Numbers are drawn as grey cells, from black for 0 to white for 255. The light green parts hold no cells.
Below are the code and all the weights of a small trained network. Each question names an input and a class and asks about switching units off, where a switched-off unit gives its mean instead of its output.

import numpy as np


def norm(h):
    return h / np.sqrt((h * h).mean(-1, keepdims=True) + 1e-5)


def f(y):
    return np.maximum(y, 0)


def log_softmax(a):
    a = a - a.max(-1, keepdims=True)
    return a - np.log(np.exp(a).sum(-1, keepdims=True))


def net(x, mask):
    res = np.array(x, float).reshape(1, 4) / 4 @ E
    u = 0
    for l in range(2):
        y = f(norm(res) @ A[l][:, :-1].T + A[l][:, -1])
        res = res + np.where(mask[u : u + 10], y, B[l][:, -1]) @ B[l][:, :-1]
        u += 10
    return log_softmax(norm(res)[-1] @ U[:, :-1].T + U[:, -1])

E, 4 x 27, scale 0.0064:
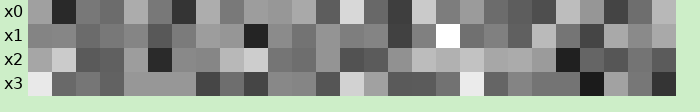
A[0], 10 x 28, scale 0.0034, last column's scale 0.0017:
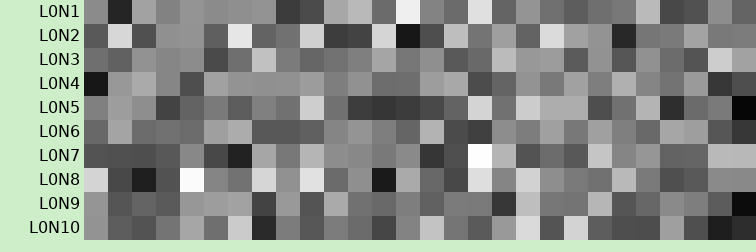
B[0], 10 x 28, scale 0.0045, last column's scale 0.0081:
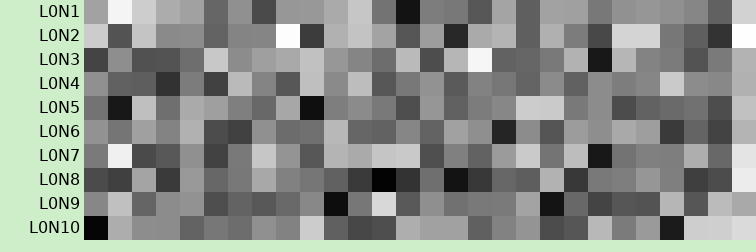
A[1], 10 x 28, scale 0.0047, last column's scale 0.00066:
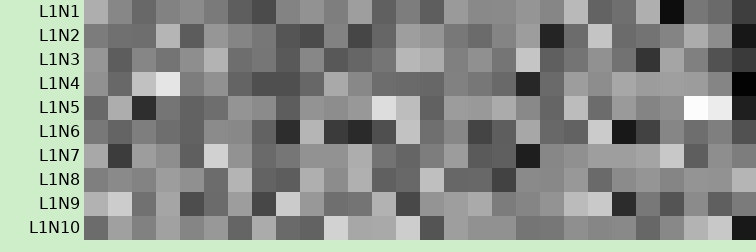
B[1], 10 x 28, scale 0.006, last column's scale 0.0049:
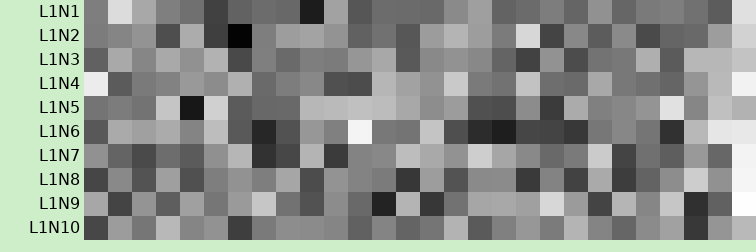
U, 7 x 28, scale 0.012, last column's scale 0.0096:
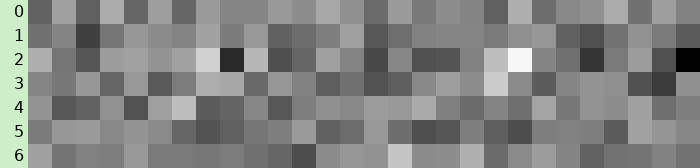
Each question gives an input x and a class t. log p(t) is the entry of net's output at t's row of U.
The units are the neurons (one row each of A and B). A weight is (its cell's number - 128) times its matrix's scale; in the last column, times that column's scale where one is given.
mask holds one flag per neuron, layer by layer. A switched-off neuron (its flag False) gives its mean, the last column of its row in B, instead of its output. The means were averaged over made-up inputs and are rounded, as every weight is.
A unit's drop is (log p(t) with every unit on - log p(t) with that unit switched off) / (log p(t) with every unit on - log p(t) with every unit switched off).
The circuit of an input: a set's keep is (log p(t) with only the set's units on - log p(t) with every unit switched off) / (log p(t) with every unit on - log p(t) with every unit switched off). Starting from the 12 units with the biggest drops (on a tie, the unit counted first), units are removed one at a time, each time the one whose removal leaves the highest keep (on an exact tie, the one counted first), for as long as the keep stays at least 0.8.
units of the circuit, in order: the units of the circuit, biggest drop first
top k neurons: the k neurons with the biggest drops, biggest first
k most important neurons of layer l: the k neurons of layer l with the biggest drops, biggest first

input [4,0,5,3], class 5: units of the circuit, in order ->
[L1N9]
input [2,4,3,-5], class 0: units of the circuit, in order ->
[L0N7; L1N5]
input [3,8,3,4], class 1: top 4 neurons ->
[L0N2; L1N9; L0N10; L0N1]
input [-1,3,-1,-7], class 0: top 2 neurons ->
[L0N8; L1N5]
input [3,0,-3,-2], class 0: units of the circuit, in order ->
[L0N7; L0N2; L1N5]
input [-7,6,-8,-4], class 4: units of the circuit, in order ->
[L1N7; L0N7]
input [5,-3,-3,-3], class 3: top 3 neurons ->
[L0N7; L1N6; L0N10]
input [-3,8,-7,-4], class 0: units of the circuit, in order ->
[L0N8; L1N10]
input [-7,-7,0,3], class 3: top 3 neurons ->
[L0N2; L1N9; L0N8]
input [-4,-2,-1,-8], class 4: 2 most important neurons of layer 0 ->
[L0N7; L0N4]
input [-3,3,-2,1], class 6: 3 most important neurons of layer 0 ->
[L0N8; L0N6; L0N7]
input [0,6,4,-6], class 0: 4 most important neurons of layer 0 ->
[L0N7; L0N8; L0N3; L0N1]
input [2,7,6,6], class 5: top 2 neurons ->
[L0N2; L1N6]
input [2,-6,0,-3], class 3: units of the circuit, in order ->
[L1N6]
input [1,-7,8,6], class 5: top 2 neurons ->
[L1N6; L0N10]
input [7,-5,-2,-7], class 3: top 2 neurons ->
[L0N7; L1N6]
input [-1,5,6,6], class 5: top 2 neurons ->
[L0N10; L1N6]
